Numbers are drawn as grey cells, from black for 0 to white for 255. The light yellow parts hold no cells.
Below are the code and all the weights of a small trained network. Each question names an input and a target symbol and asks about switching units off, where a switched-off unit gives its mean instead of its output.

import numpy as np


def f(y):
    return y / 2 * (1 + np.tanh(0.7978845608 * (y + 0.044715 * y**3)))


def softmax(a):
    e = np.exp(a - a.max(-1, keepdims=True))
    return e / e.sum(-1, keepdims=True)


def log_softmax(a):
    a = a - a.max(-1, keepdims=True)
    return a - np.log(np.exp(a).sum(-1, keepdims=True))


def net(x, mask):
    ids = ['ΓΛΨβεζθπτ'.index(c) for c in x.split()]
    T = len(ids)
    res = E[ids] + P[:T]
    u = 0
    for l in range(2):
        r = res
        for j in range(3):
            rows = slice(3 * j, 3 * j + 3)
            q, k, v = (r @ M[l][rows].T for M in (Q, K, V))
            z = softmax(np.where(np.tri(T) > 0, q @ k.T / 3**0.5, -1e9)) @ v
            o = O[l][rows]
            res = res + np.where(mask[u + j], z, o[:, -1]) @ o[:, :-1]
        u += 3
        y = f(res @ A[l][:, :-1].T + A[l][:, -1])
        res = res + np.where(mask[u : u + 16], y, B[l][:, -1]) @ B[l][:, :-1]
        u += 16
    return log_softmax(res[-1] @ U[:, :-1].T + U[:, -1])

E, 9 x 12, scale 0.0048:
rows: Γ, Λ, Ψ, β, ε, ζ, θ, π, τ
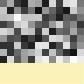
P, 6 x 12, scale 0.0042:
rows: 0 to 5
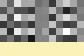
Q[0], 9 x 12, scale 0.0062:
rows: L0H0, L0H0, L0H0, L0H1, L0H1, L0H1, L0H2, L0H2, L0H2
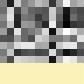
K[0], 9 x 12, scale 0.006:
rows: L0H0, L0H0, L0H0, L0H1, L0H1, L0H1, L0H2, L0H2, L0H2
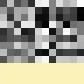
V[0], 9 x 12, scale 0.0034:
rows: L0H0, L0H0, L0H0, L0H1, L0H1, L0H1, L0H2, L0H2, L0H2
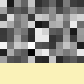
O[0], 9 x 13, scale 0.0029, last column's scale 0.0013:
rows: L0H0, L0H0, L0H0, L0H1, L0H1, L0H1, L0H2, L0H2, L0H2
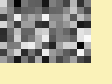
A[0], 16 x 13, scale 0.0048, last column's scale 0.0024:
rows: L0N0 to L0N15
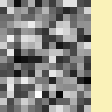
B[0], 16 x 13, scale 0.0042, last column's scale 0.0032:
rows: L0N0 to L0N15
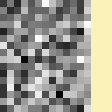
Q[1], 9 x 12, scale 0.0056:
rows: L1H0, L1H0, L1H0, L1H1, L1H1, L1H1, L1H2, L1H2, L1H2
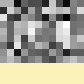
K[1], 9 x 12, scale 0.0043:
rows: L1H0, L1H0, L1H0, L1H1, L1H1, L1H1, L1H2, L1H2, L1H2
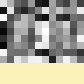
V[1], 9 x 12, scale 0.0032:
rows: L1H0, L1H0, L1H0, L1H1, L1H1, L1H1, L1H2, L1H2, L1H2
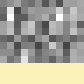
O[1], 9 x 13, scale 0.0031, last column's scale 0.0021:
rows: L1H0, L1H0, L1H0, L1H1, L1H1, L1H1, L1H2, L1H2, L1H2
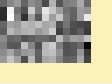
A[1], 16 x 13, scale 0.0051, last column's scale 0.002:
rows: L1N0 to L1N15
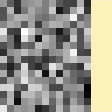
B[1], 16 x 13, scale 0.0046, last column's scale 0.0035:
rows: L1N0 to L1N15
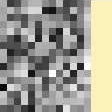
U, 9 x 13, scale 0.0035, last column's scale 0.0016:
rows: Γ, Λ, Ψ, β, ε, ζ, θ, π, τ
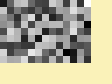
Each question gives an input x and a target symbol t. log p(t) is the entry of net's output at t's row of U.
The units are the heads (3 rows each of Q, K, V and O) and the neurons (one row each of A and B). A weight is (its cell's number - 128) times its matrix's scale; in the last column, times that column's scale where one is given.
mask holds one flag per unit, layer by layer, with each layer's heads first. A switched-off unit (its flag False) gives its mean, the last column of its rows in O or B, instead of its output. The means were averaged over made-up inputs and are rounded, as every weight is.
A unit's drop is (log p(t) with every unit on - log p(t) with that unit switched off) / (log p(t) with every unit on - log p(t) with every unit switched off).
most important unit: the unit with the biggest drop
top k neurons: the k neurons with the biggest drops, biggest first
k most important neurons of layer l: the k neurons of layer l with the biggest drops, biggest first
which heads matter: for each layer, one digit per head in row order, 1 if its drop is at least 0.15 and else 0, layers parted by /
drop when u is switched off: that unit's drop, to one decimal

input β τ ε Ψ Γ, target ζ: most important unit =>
L0H0
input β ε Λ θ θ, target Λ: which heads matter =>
000 / 010
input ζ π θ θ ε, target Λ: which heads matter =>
010 / 010
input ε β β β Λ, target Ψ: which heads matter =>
010 / 000
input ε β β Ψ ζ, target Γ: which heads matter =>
010 / 000
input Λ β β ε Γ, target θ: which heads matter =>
011 / 000
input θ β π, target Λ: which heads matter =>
010 / 010
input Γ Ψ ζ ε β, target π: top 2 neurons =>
[L1N7 L1N11]
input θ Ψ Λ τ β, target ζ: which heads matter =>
100 / 100
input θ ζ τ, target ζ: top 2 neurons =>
[L0N3 L1N3]
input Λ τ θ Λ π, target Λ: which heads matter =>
110 / 010
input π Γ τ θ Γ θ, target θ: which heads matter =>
010 / 000
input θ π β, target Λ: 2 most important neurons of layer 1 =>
[L1N8 L1N15]
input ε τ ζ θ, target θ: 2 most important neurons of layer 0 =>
[L0N9 L0N1]
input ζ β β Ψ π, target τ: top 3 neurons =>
[L1N10 L0N6 L1N4]
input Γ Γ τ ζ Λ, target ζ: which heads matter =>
101 / 100
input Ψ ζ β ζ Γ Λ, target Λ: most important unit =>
L0N8
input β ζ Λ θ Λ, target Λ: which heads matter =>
010 / 010
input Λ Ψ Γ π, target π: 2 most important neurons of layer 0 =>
[L0N10 L0N6]
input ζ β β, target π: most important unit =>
L0H2
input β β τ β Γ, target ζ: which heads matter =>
101 / 100
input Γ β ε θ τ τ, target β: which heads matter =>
000 / 000
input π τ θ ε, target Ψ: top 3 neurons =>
[L1N5 L1N4 L0N3]
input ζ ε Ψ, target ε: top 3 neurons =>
[L1N12 L0N5 L0N11]
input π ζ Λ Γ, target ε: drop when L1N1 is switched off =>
0.5
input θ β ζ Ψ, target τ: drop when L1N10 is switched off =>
0.5
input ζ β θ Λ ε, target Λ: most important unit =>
L0H1
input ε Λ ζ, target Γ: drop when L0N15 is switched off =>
0.1
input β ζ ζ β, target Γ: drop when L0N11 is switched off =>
0.1
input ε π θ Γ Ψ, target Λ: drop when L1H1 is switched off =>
0.4
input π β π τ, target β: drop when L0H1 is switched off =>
0.0
